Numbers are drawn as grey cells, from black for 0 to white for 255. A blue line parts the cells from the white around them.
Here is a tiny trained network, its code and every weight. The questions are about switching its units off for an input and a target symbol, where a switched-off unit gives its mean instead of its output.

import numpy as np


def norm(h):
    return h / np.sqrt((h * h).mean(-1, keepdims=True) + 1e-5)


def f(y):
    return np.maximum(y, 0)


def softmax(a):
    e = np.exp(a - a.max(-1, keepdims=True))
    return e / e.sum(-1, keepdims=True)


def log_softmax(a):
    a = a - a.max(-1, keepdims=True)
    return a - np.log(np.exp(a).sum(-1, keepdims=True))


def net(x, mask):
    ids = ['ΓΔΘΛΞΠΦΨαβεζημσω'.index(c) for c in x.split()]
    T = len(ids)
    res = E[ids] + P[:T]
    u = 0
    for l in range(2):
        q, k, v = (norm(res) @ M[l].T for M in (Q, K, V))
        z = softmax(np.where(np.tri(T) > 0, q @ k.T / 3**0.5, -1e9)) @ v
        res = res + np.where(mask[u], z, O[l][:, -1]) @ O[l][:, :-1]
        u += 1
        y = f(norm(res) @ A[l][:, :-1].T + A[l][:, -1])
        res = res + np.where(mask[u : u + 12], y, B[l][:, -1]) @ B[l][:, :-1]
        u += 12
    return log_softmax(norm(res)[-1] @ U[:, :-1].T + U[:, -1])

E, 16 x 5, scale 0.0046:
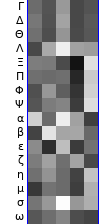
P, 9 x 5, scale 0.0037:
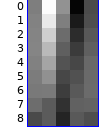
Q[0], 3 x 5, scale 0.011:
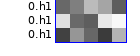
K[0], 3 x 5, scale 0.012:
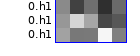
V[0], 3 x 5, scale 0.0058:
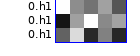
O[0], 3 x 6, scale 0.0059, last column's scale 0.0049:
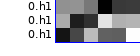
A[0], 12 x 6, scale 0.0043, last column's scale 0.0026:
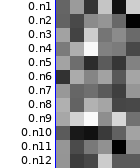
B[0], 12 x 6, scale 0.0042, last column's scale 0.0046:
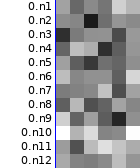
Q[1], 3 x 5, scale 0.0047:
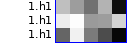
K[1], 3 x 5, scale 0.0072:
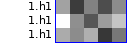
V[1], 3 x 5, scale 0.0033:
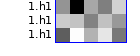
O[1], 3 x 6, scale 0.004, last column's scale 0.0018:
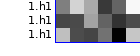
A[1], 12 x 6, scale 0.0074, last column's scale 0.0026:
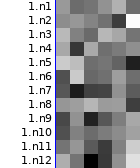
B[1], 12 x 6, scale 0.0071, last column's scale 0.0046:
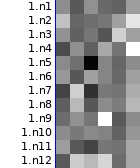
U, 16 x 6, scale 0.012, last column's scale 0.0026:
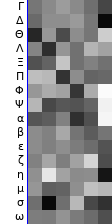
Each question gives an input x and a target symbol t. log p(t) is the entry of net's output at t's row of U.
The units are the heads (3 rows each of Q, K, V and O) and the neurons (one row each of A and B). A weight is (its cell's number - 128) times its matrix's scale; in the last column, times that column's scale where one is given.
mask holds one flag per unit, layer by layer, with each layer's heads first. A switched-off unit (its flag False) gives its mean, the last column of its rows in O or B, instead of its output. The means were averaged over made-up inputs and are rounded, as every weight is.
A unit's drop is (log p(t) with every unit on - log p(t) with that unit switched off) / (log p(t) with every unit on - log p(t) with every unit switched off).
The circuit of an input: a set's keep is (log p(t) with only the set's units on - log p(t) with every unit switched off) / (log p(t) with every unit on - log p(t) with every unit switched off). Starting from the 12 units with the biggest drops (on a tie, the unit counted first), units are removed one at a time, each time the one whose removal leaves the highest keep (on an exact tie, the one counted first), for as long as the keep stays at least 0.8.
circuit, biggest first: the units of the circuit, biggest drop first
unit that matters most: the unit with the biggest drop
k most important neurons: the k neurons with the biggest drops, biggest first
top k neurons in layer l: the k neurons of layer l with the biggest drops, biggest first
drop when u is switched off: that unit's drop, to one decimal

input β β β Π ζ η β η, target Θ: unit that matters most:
1.n7
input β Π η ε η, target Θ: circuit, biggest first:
0.h1, 1.n7
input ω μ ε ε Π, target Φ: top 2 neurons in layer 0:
0.n10, 0.n6
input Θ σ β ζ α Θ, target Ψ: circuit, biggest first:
0.h1, 1.n2, 1.n11
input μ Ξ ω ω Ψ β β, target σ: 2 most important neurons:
0.n10, 1.n7
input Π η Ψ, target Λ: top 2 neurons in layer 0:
0.n10, 0.n11
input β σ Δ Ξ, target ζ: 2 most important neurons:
1.n12, 0.n10
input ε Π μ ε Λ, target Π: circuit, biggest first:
0.h1, 0.n9, 1.n5
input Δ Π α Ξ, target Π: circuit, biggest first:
0.h1, 1.n12, 1.n11, 1.n5
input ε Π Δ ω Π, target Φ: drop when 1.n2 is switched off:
0.2
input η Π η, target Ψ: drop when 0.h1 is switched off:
0.4
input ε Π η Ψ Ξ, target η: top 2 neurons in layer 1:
1.n12, 1.n2
